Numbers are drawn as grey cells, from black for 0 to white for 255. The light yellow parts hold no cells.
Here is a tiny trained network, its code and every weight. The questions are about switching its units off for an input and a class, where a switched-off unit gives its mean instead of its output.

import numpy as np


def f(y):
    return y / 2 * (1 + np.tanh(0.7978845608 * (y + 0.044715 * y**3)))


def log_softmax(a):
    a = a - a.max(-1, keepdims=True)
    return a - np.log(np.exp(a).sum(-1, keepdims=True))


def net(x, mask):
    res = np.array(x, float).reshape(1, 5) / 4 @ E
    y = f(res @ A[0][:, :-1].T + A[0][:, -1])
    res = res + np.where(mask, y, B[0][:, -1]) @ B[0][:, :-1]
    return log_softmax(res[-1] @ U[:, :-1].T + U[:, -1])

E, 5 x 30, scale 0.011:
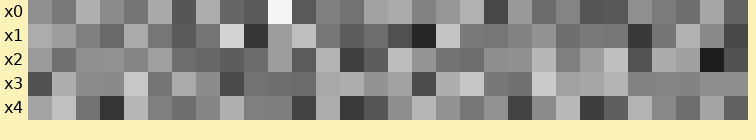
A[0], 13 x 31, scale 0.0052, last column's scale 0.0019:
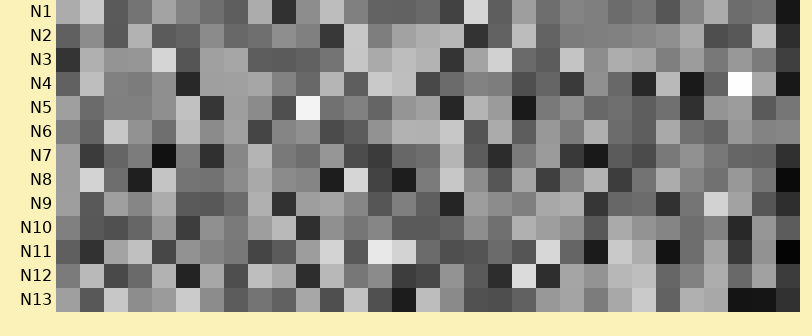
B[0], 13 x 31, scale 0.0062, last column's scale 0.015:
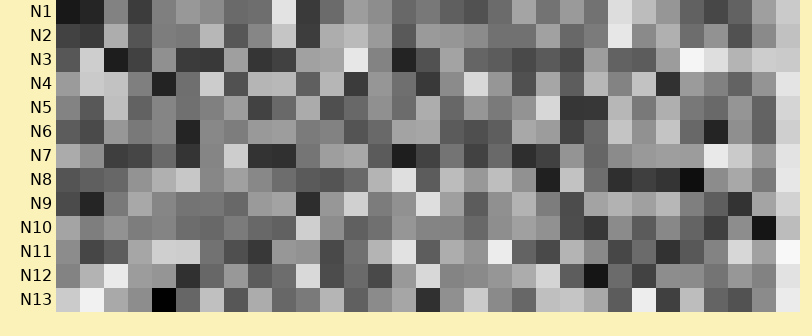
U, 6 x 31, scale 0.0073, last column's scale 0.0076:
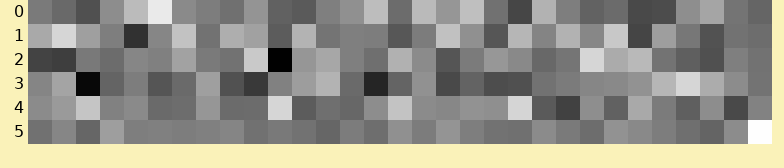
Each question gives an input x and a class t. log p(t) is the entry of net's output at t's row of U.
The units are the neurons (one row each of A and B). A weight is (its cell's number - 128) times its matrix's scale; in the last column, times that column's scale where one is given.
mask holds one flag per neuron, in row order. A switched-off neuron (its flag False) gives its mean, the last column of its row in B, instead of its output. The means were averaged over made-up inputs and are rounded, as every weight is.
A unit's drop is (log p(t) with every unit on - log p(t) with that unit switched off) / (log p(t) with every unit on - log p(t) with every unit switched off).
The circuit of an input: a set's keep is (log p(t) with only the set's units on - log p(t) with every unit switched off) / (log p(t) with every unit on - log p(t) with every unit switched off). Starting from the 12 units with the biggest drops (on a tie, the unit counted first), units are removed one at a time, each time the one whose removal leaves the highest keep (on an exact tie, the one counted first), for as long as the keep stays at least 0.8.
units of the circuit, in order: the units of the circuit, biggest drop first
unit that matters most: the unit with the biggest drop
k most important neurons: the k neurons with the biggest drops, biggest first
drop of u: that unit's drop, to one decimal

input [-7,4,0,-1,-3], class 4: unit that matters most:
N12
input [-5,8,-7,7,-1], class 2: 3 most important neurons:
N1; N9; N13
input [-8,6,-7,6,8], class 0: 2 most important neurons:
N8; N13
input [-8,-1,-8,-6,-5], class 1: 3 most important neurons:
N4; N5; N6
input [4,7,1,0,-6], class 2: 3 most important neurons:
N9; N8; N5
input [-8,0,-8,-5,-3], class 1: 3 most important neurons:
N4; N5; N6
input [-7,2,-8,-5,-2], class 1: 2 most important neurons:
N4; N5
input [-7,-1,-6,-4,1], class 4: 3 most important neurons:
N12; N13; N10
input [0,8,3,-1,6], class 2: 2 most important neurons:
N1; N9
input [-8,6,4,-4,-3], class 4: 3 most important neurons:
N12; N10; N2
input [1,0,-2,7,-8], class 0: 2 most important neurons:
N11; N7
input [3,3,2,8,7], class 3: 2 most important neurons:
N3; N11
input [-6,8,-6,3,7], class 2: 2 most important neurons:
N1; N11
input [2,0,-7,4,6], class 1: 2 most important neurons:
N4; N11
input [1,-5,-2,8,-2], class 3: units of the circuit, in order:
N3
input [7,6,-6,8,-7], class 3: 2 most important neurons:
N3; N8
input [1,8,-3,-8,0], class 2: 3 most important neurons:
N9; N1; N3
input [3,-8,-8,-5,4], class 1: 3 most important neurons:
N4; N9; N1
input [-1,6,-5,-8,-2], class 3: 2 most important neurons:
N7; N13
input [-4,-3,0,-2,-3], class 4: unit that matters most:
N8
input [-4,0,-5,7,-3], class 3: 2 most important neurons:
N3; N13
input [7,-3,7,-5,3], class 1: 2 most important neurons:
N13; N12
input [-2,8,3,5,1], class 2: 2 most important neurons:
N1; N9
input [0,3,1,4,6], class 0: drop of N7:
0.2
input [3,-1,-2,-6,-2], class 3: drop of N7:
0.4
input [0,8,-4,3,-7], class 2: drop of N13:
0.1
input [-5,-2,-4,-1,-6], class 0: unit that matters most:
N11
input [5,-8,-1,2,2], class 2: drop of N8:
0.0
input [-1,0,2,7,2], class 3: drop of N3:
0.4
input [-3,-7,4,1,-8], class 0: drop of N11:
1.5
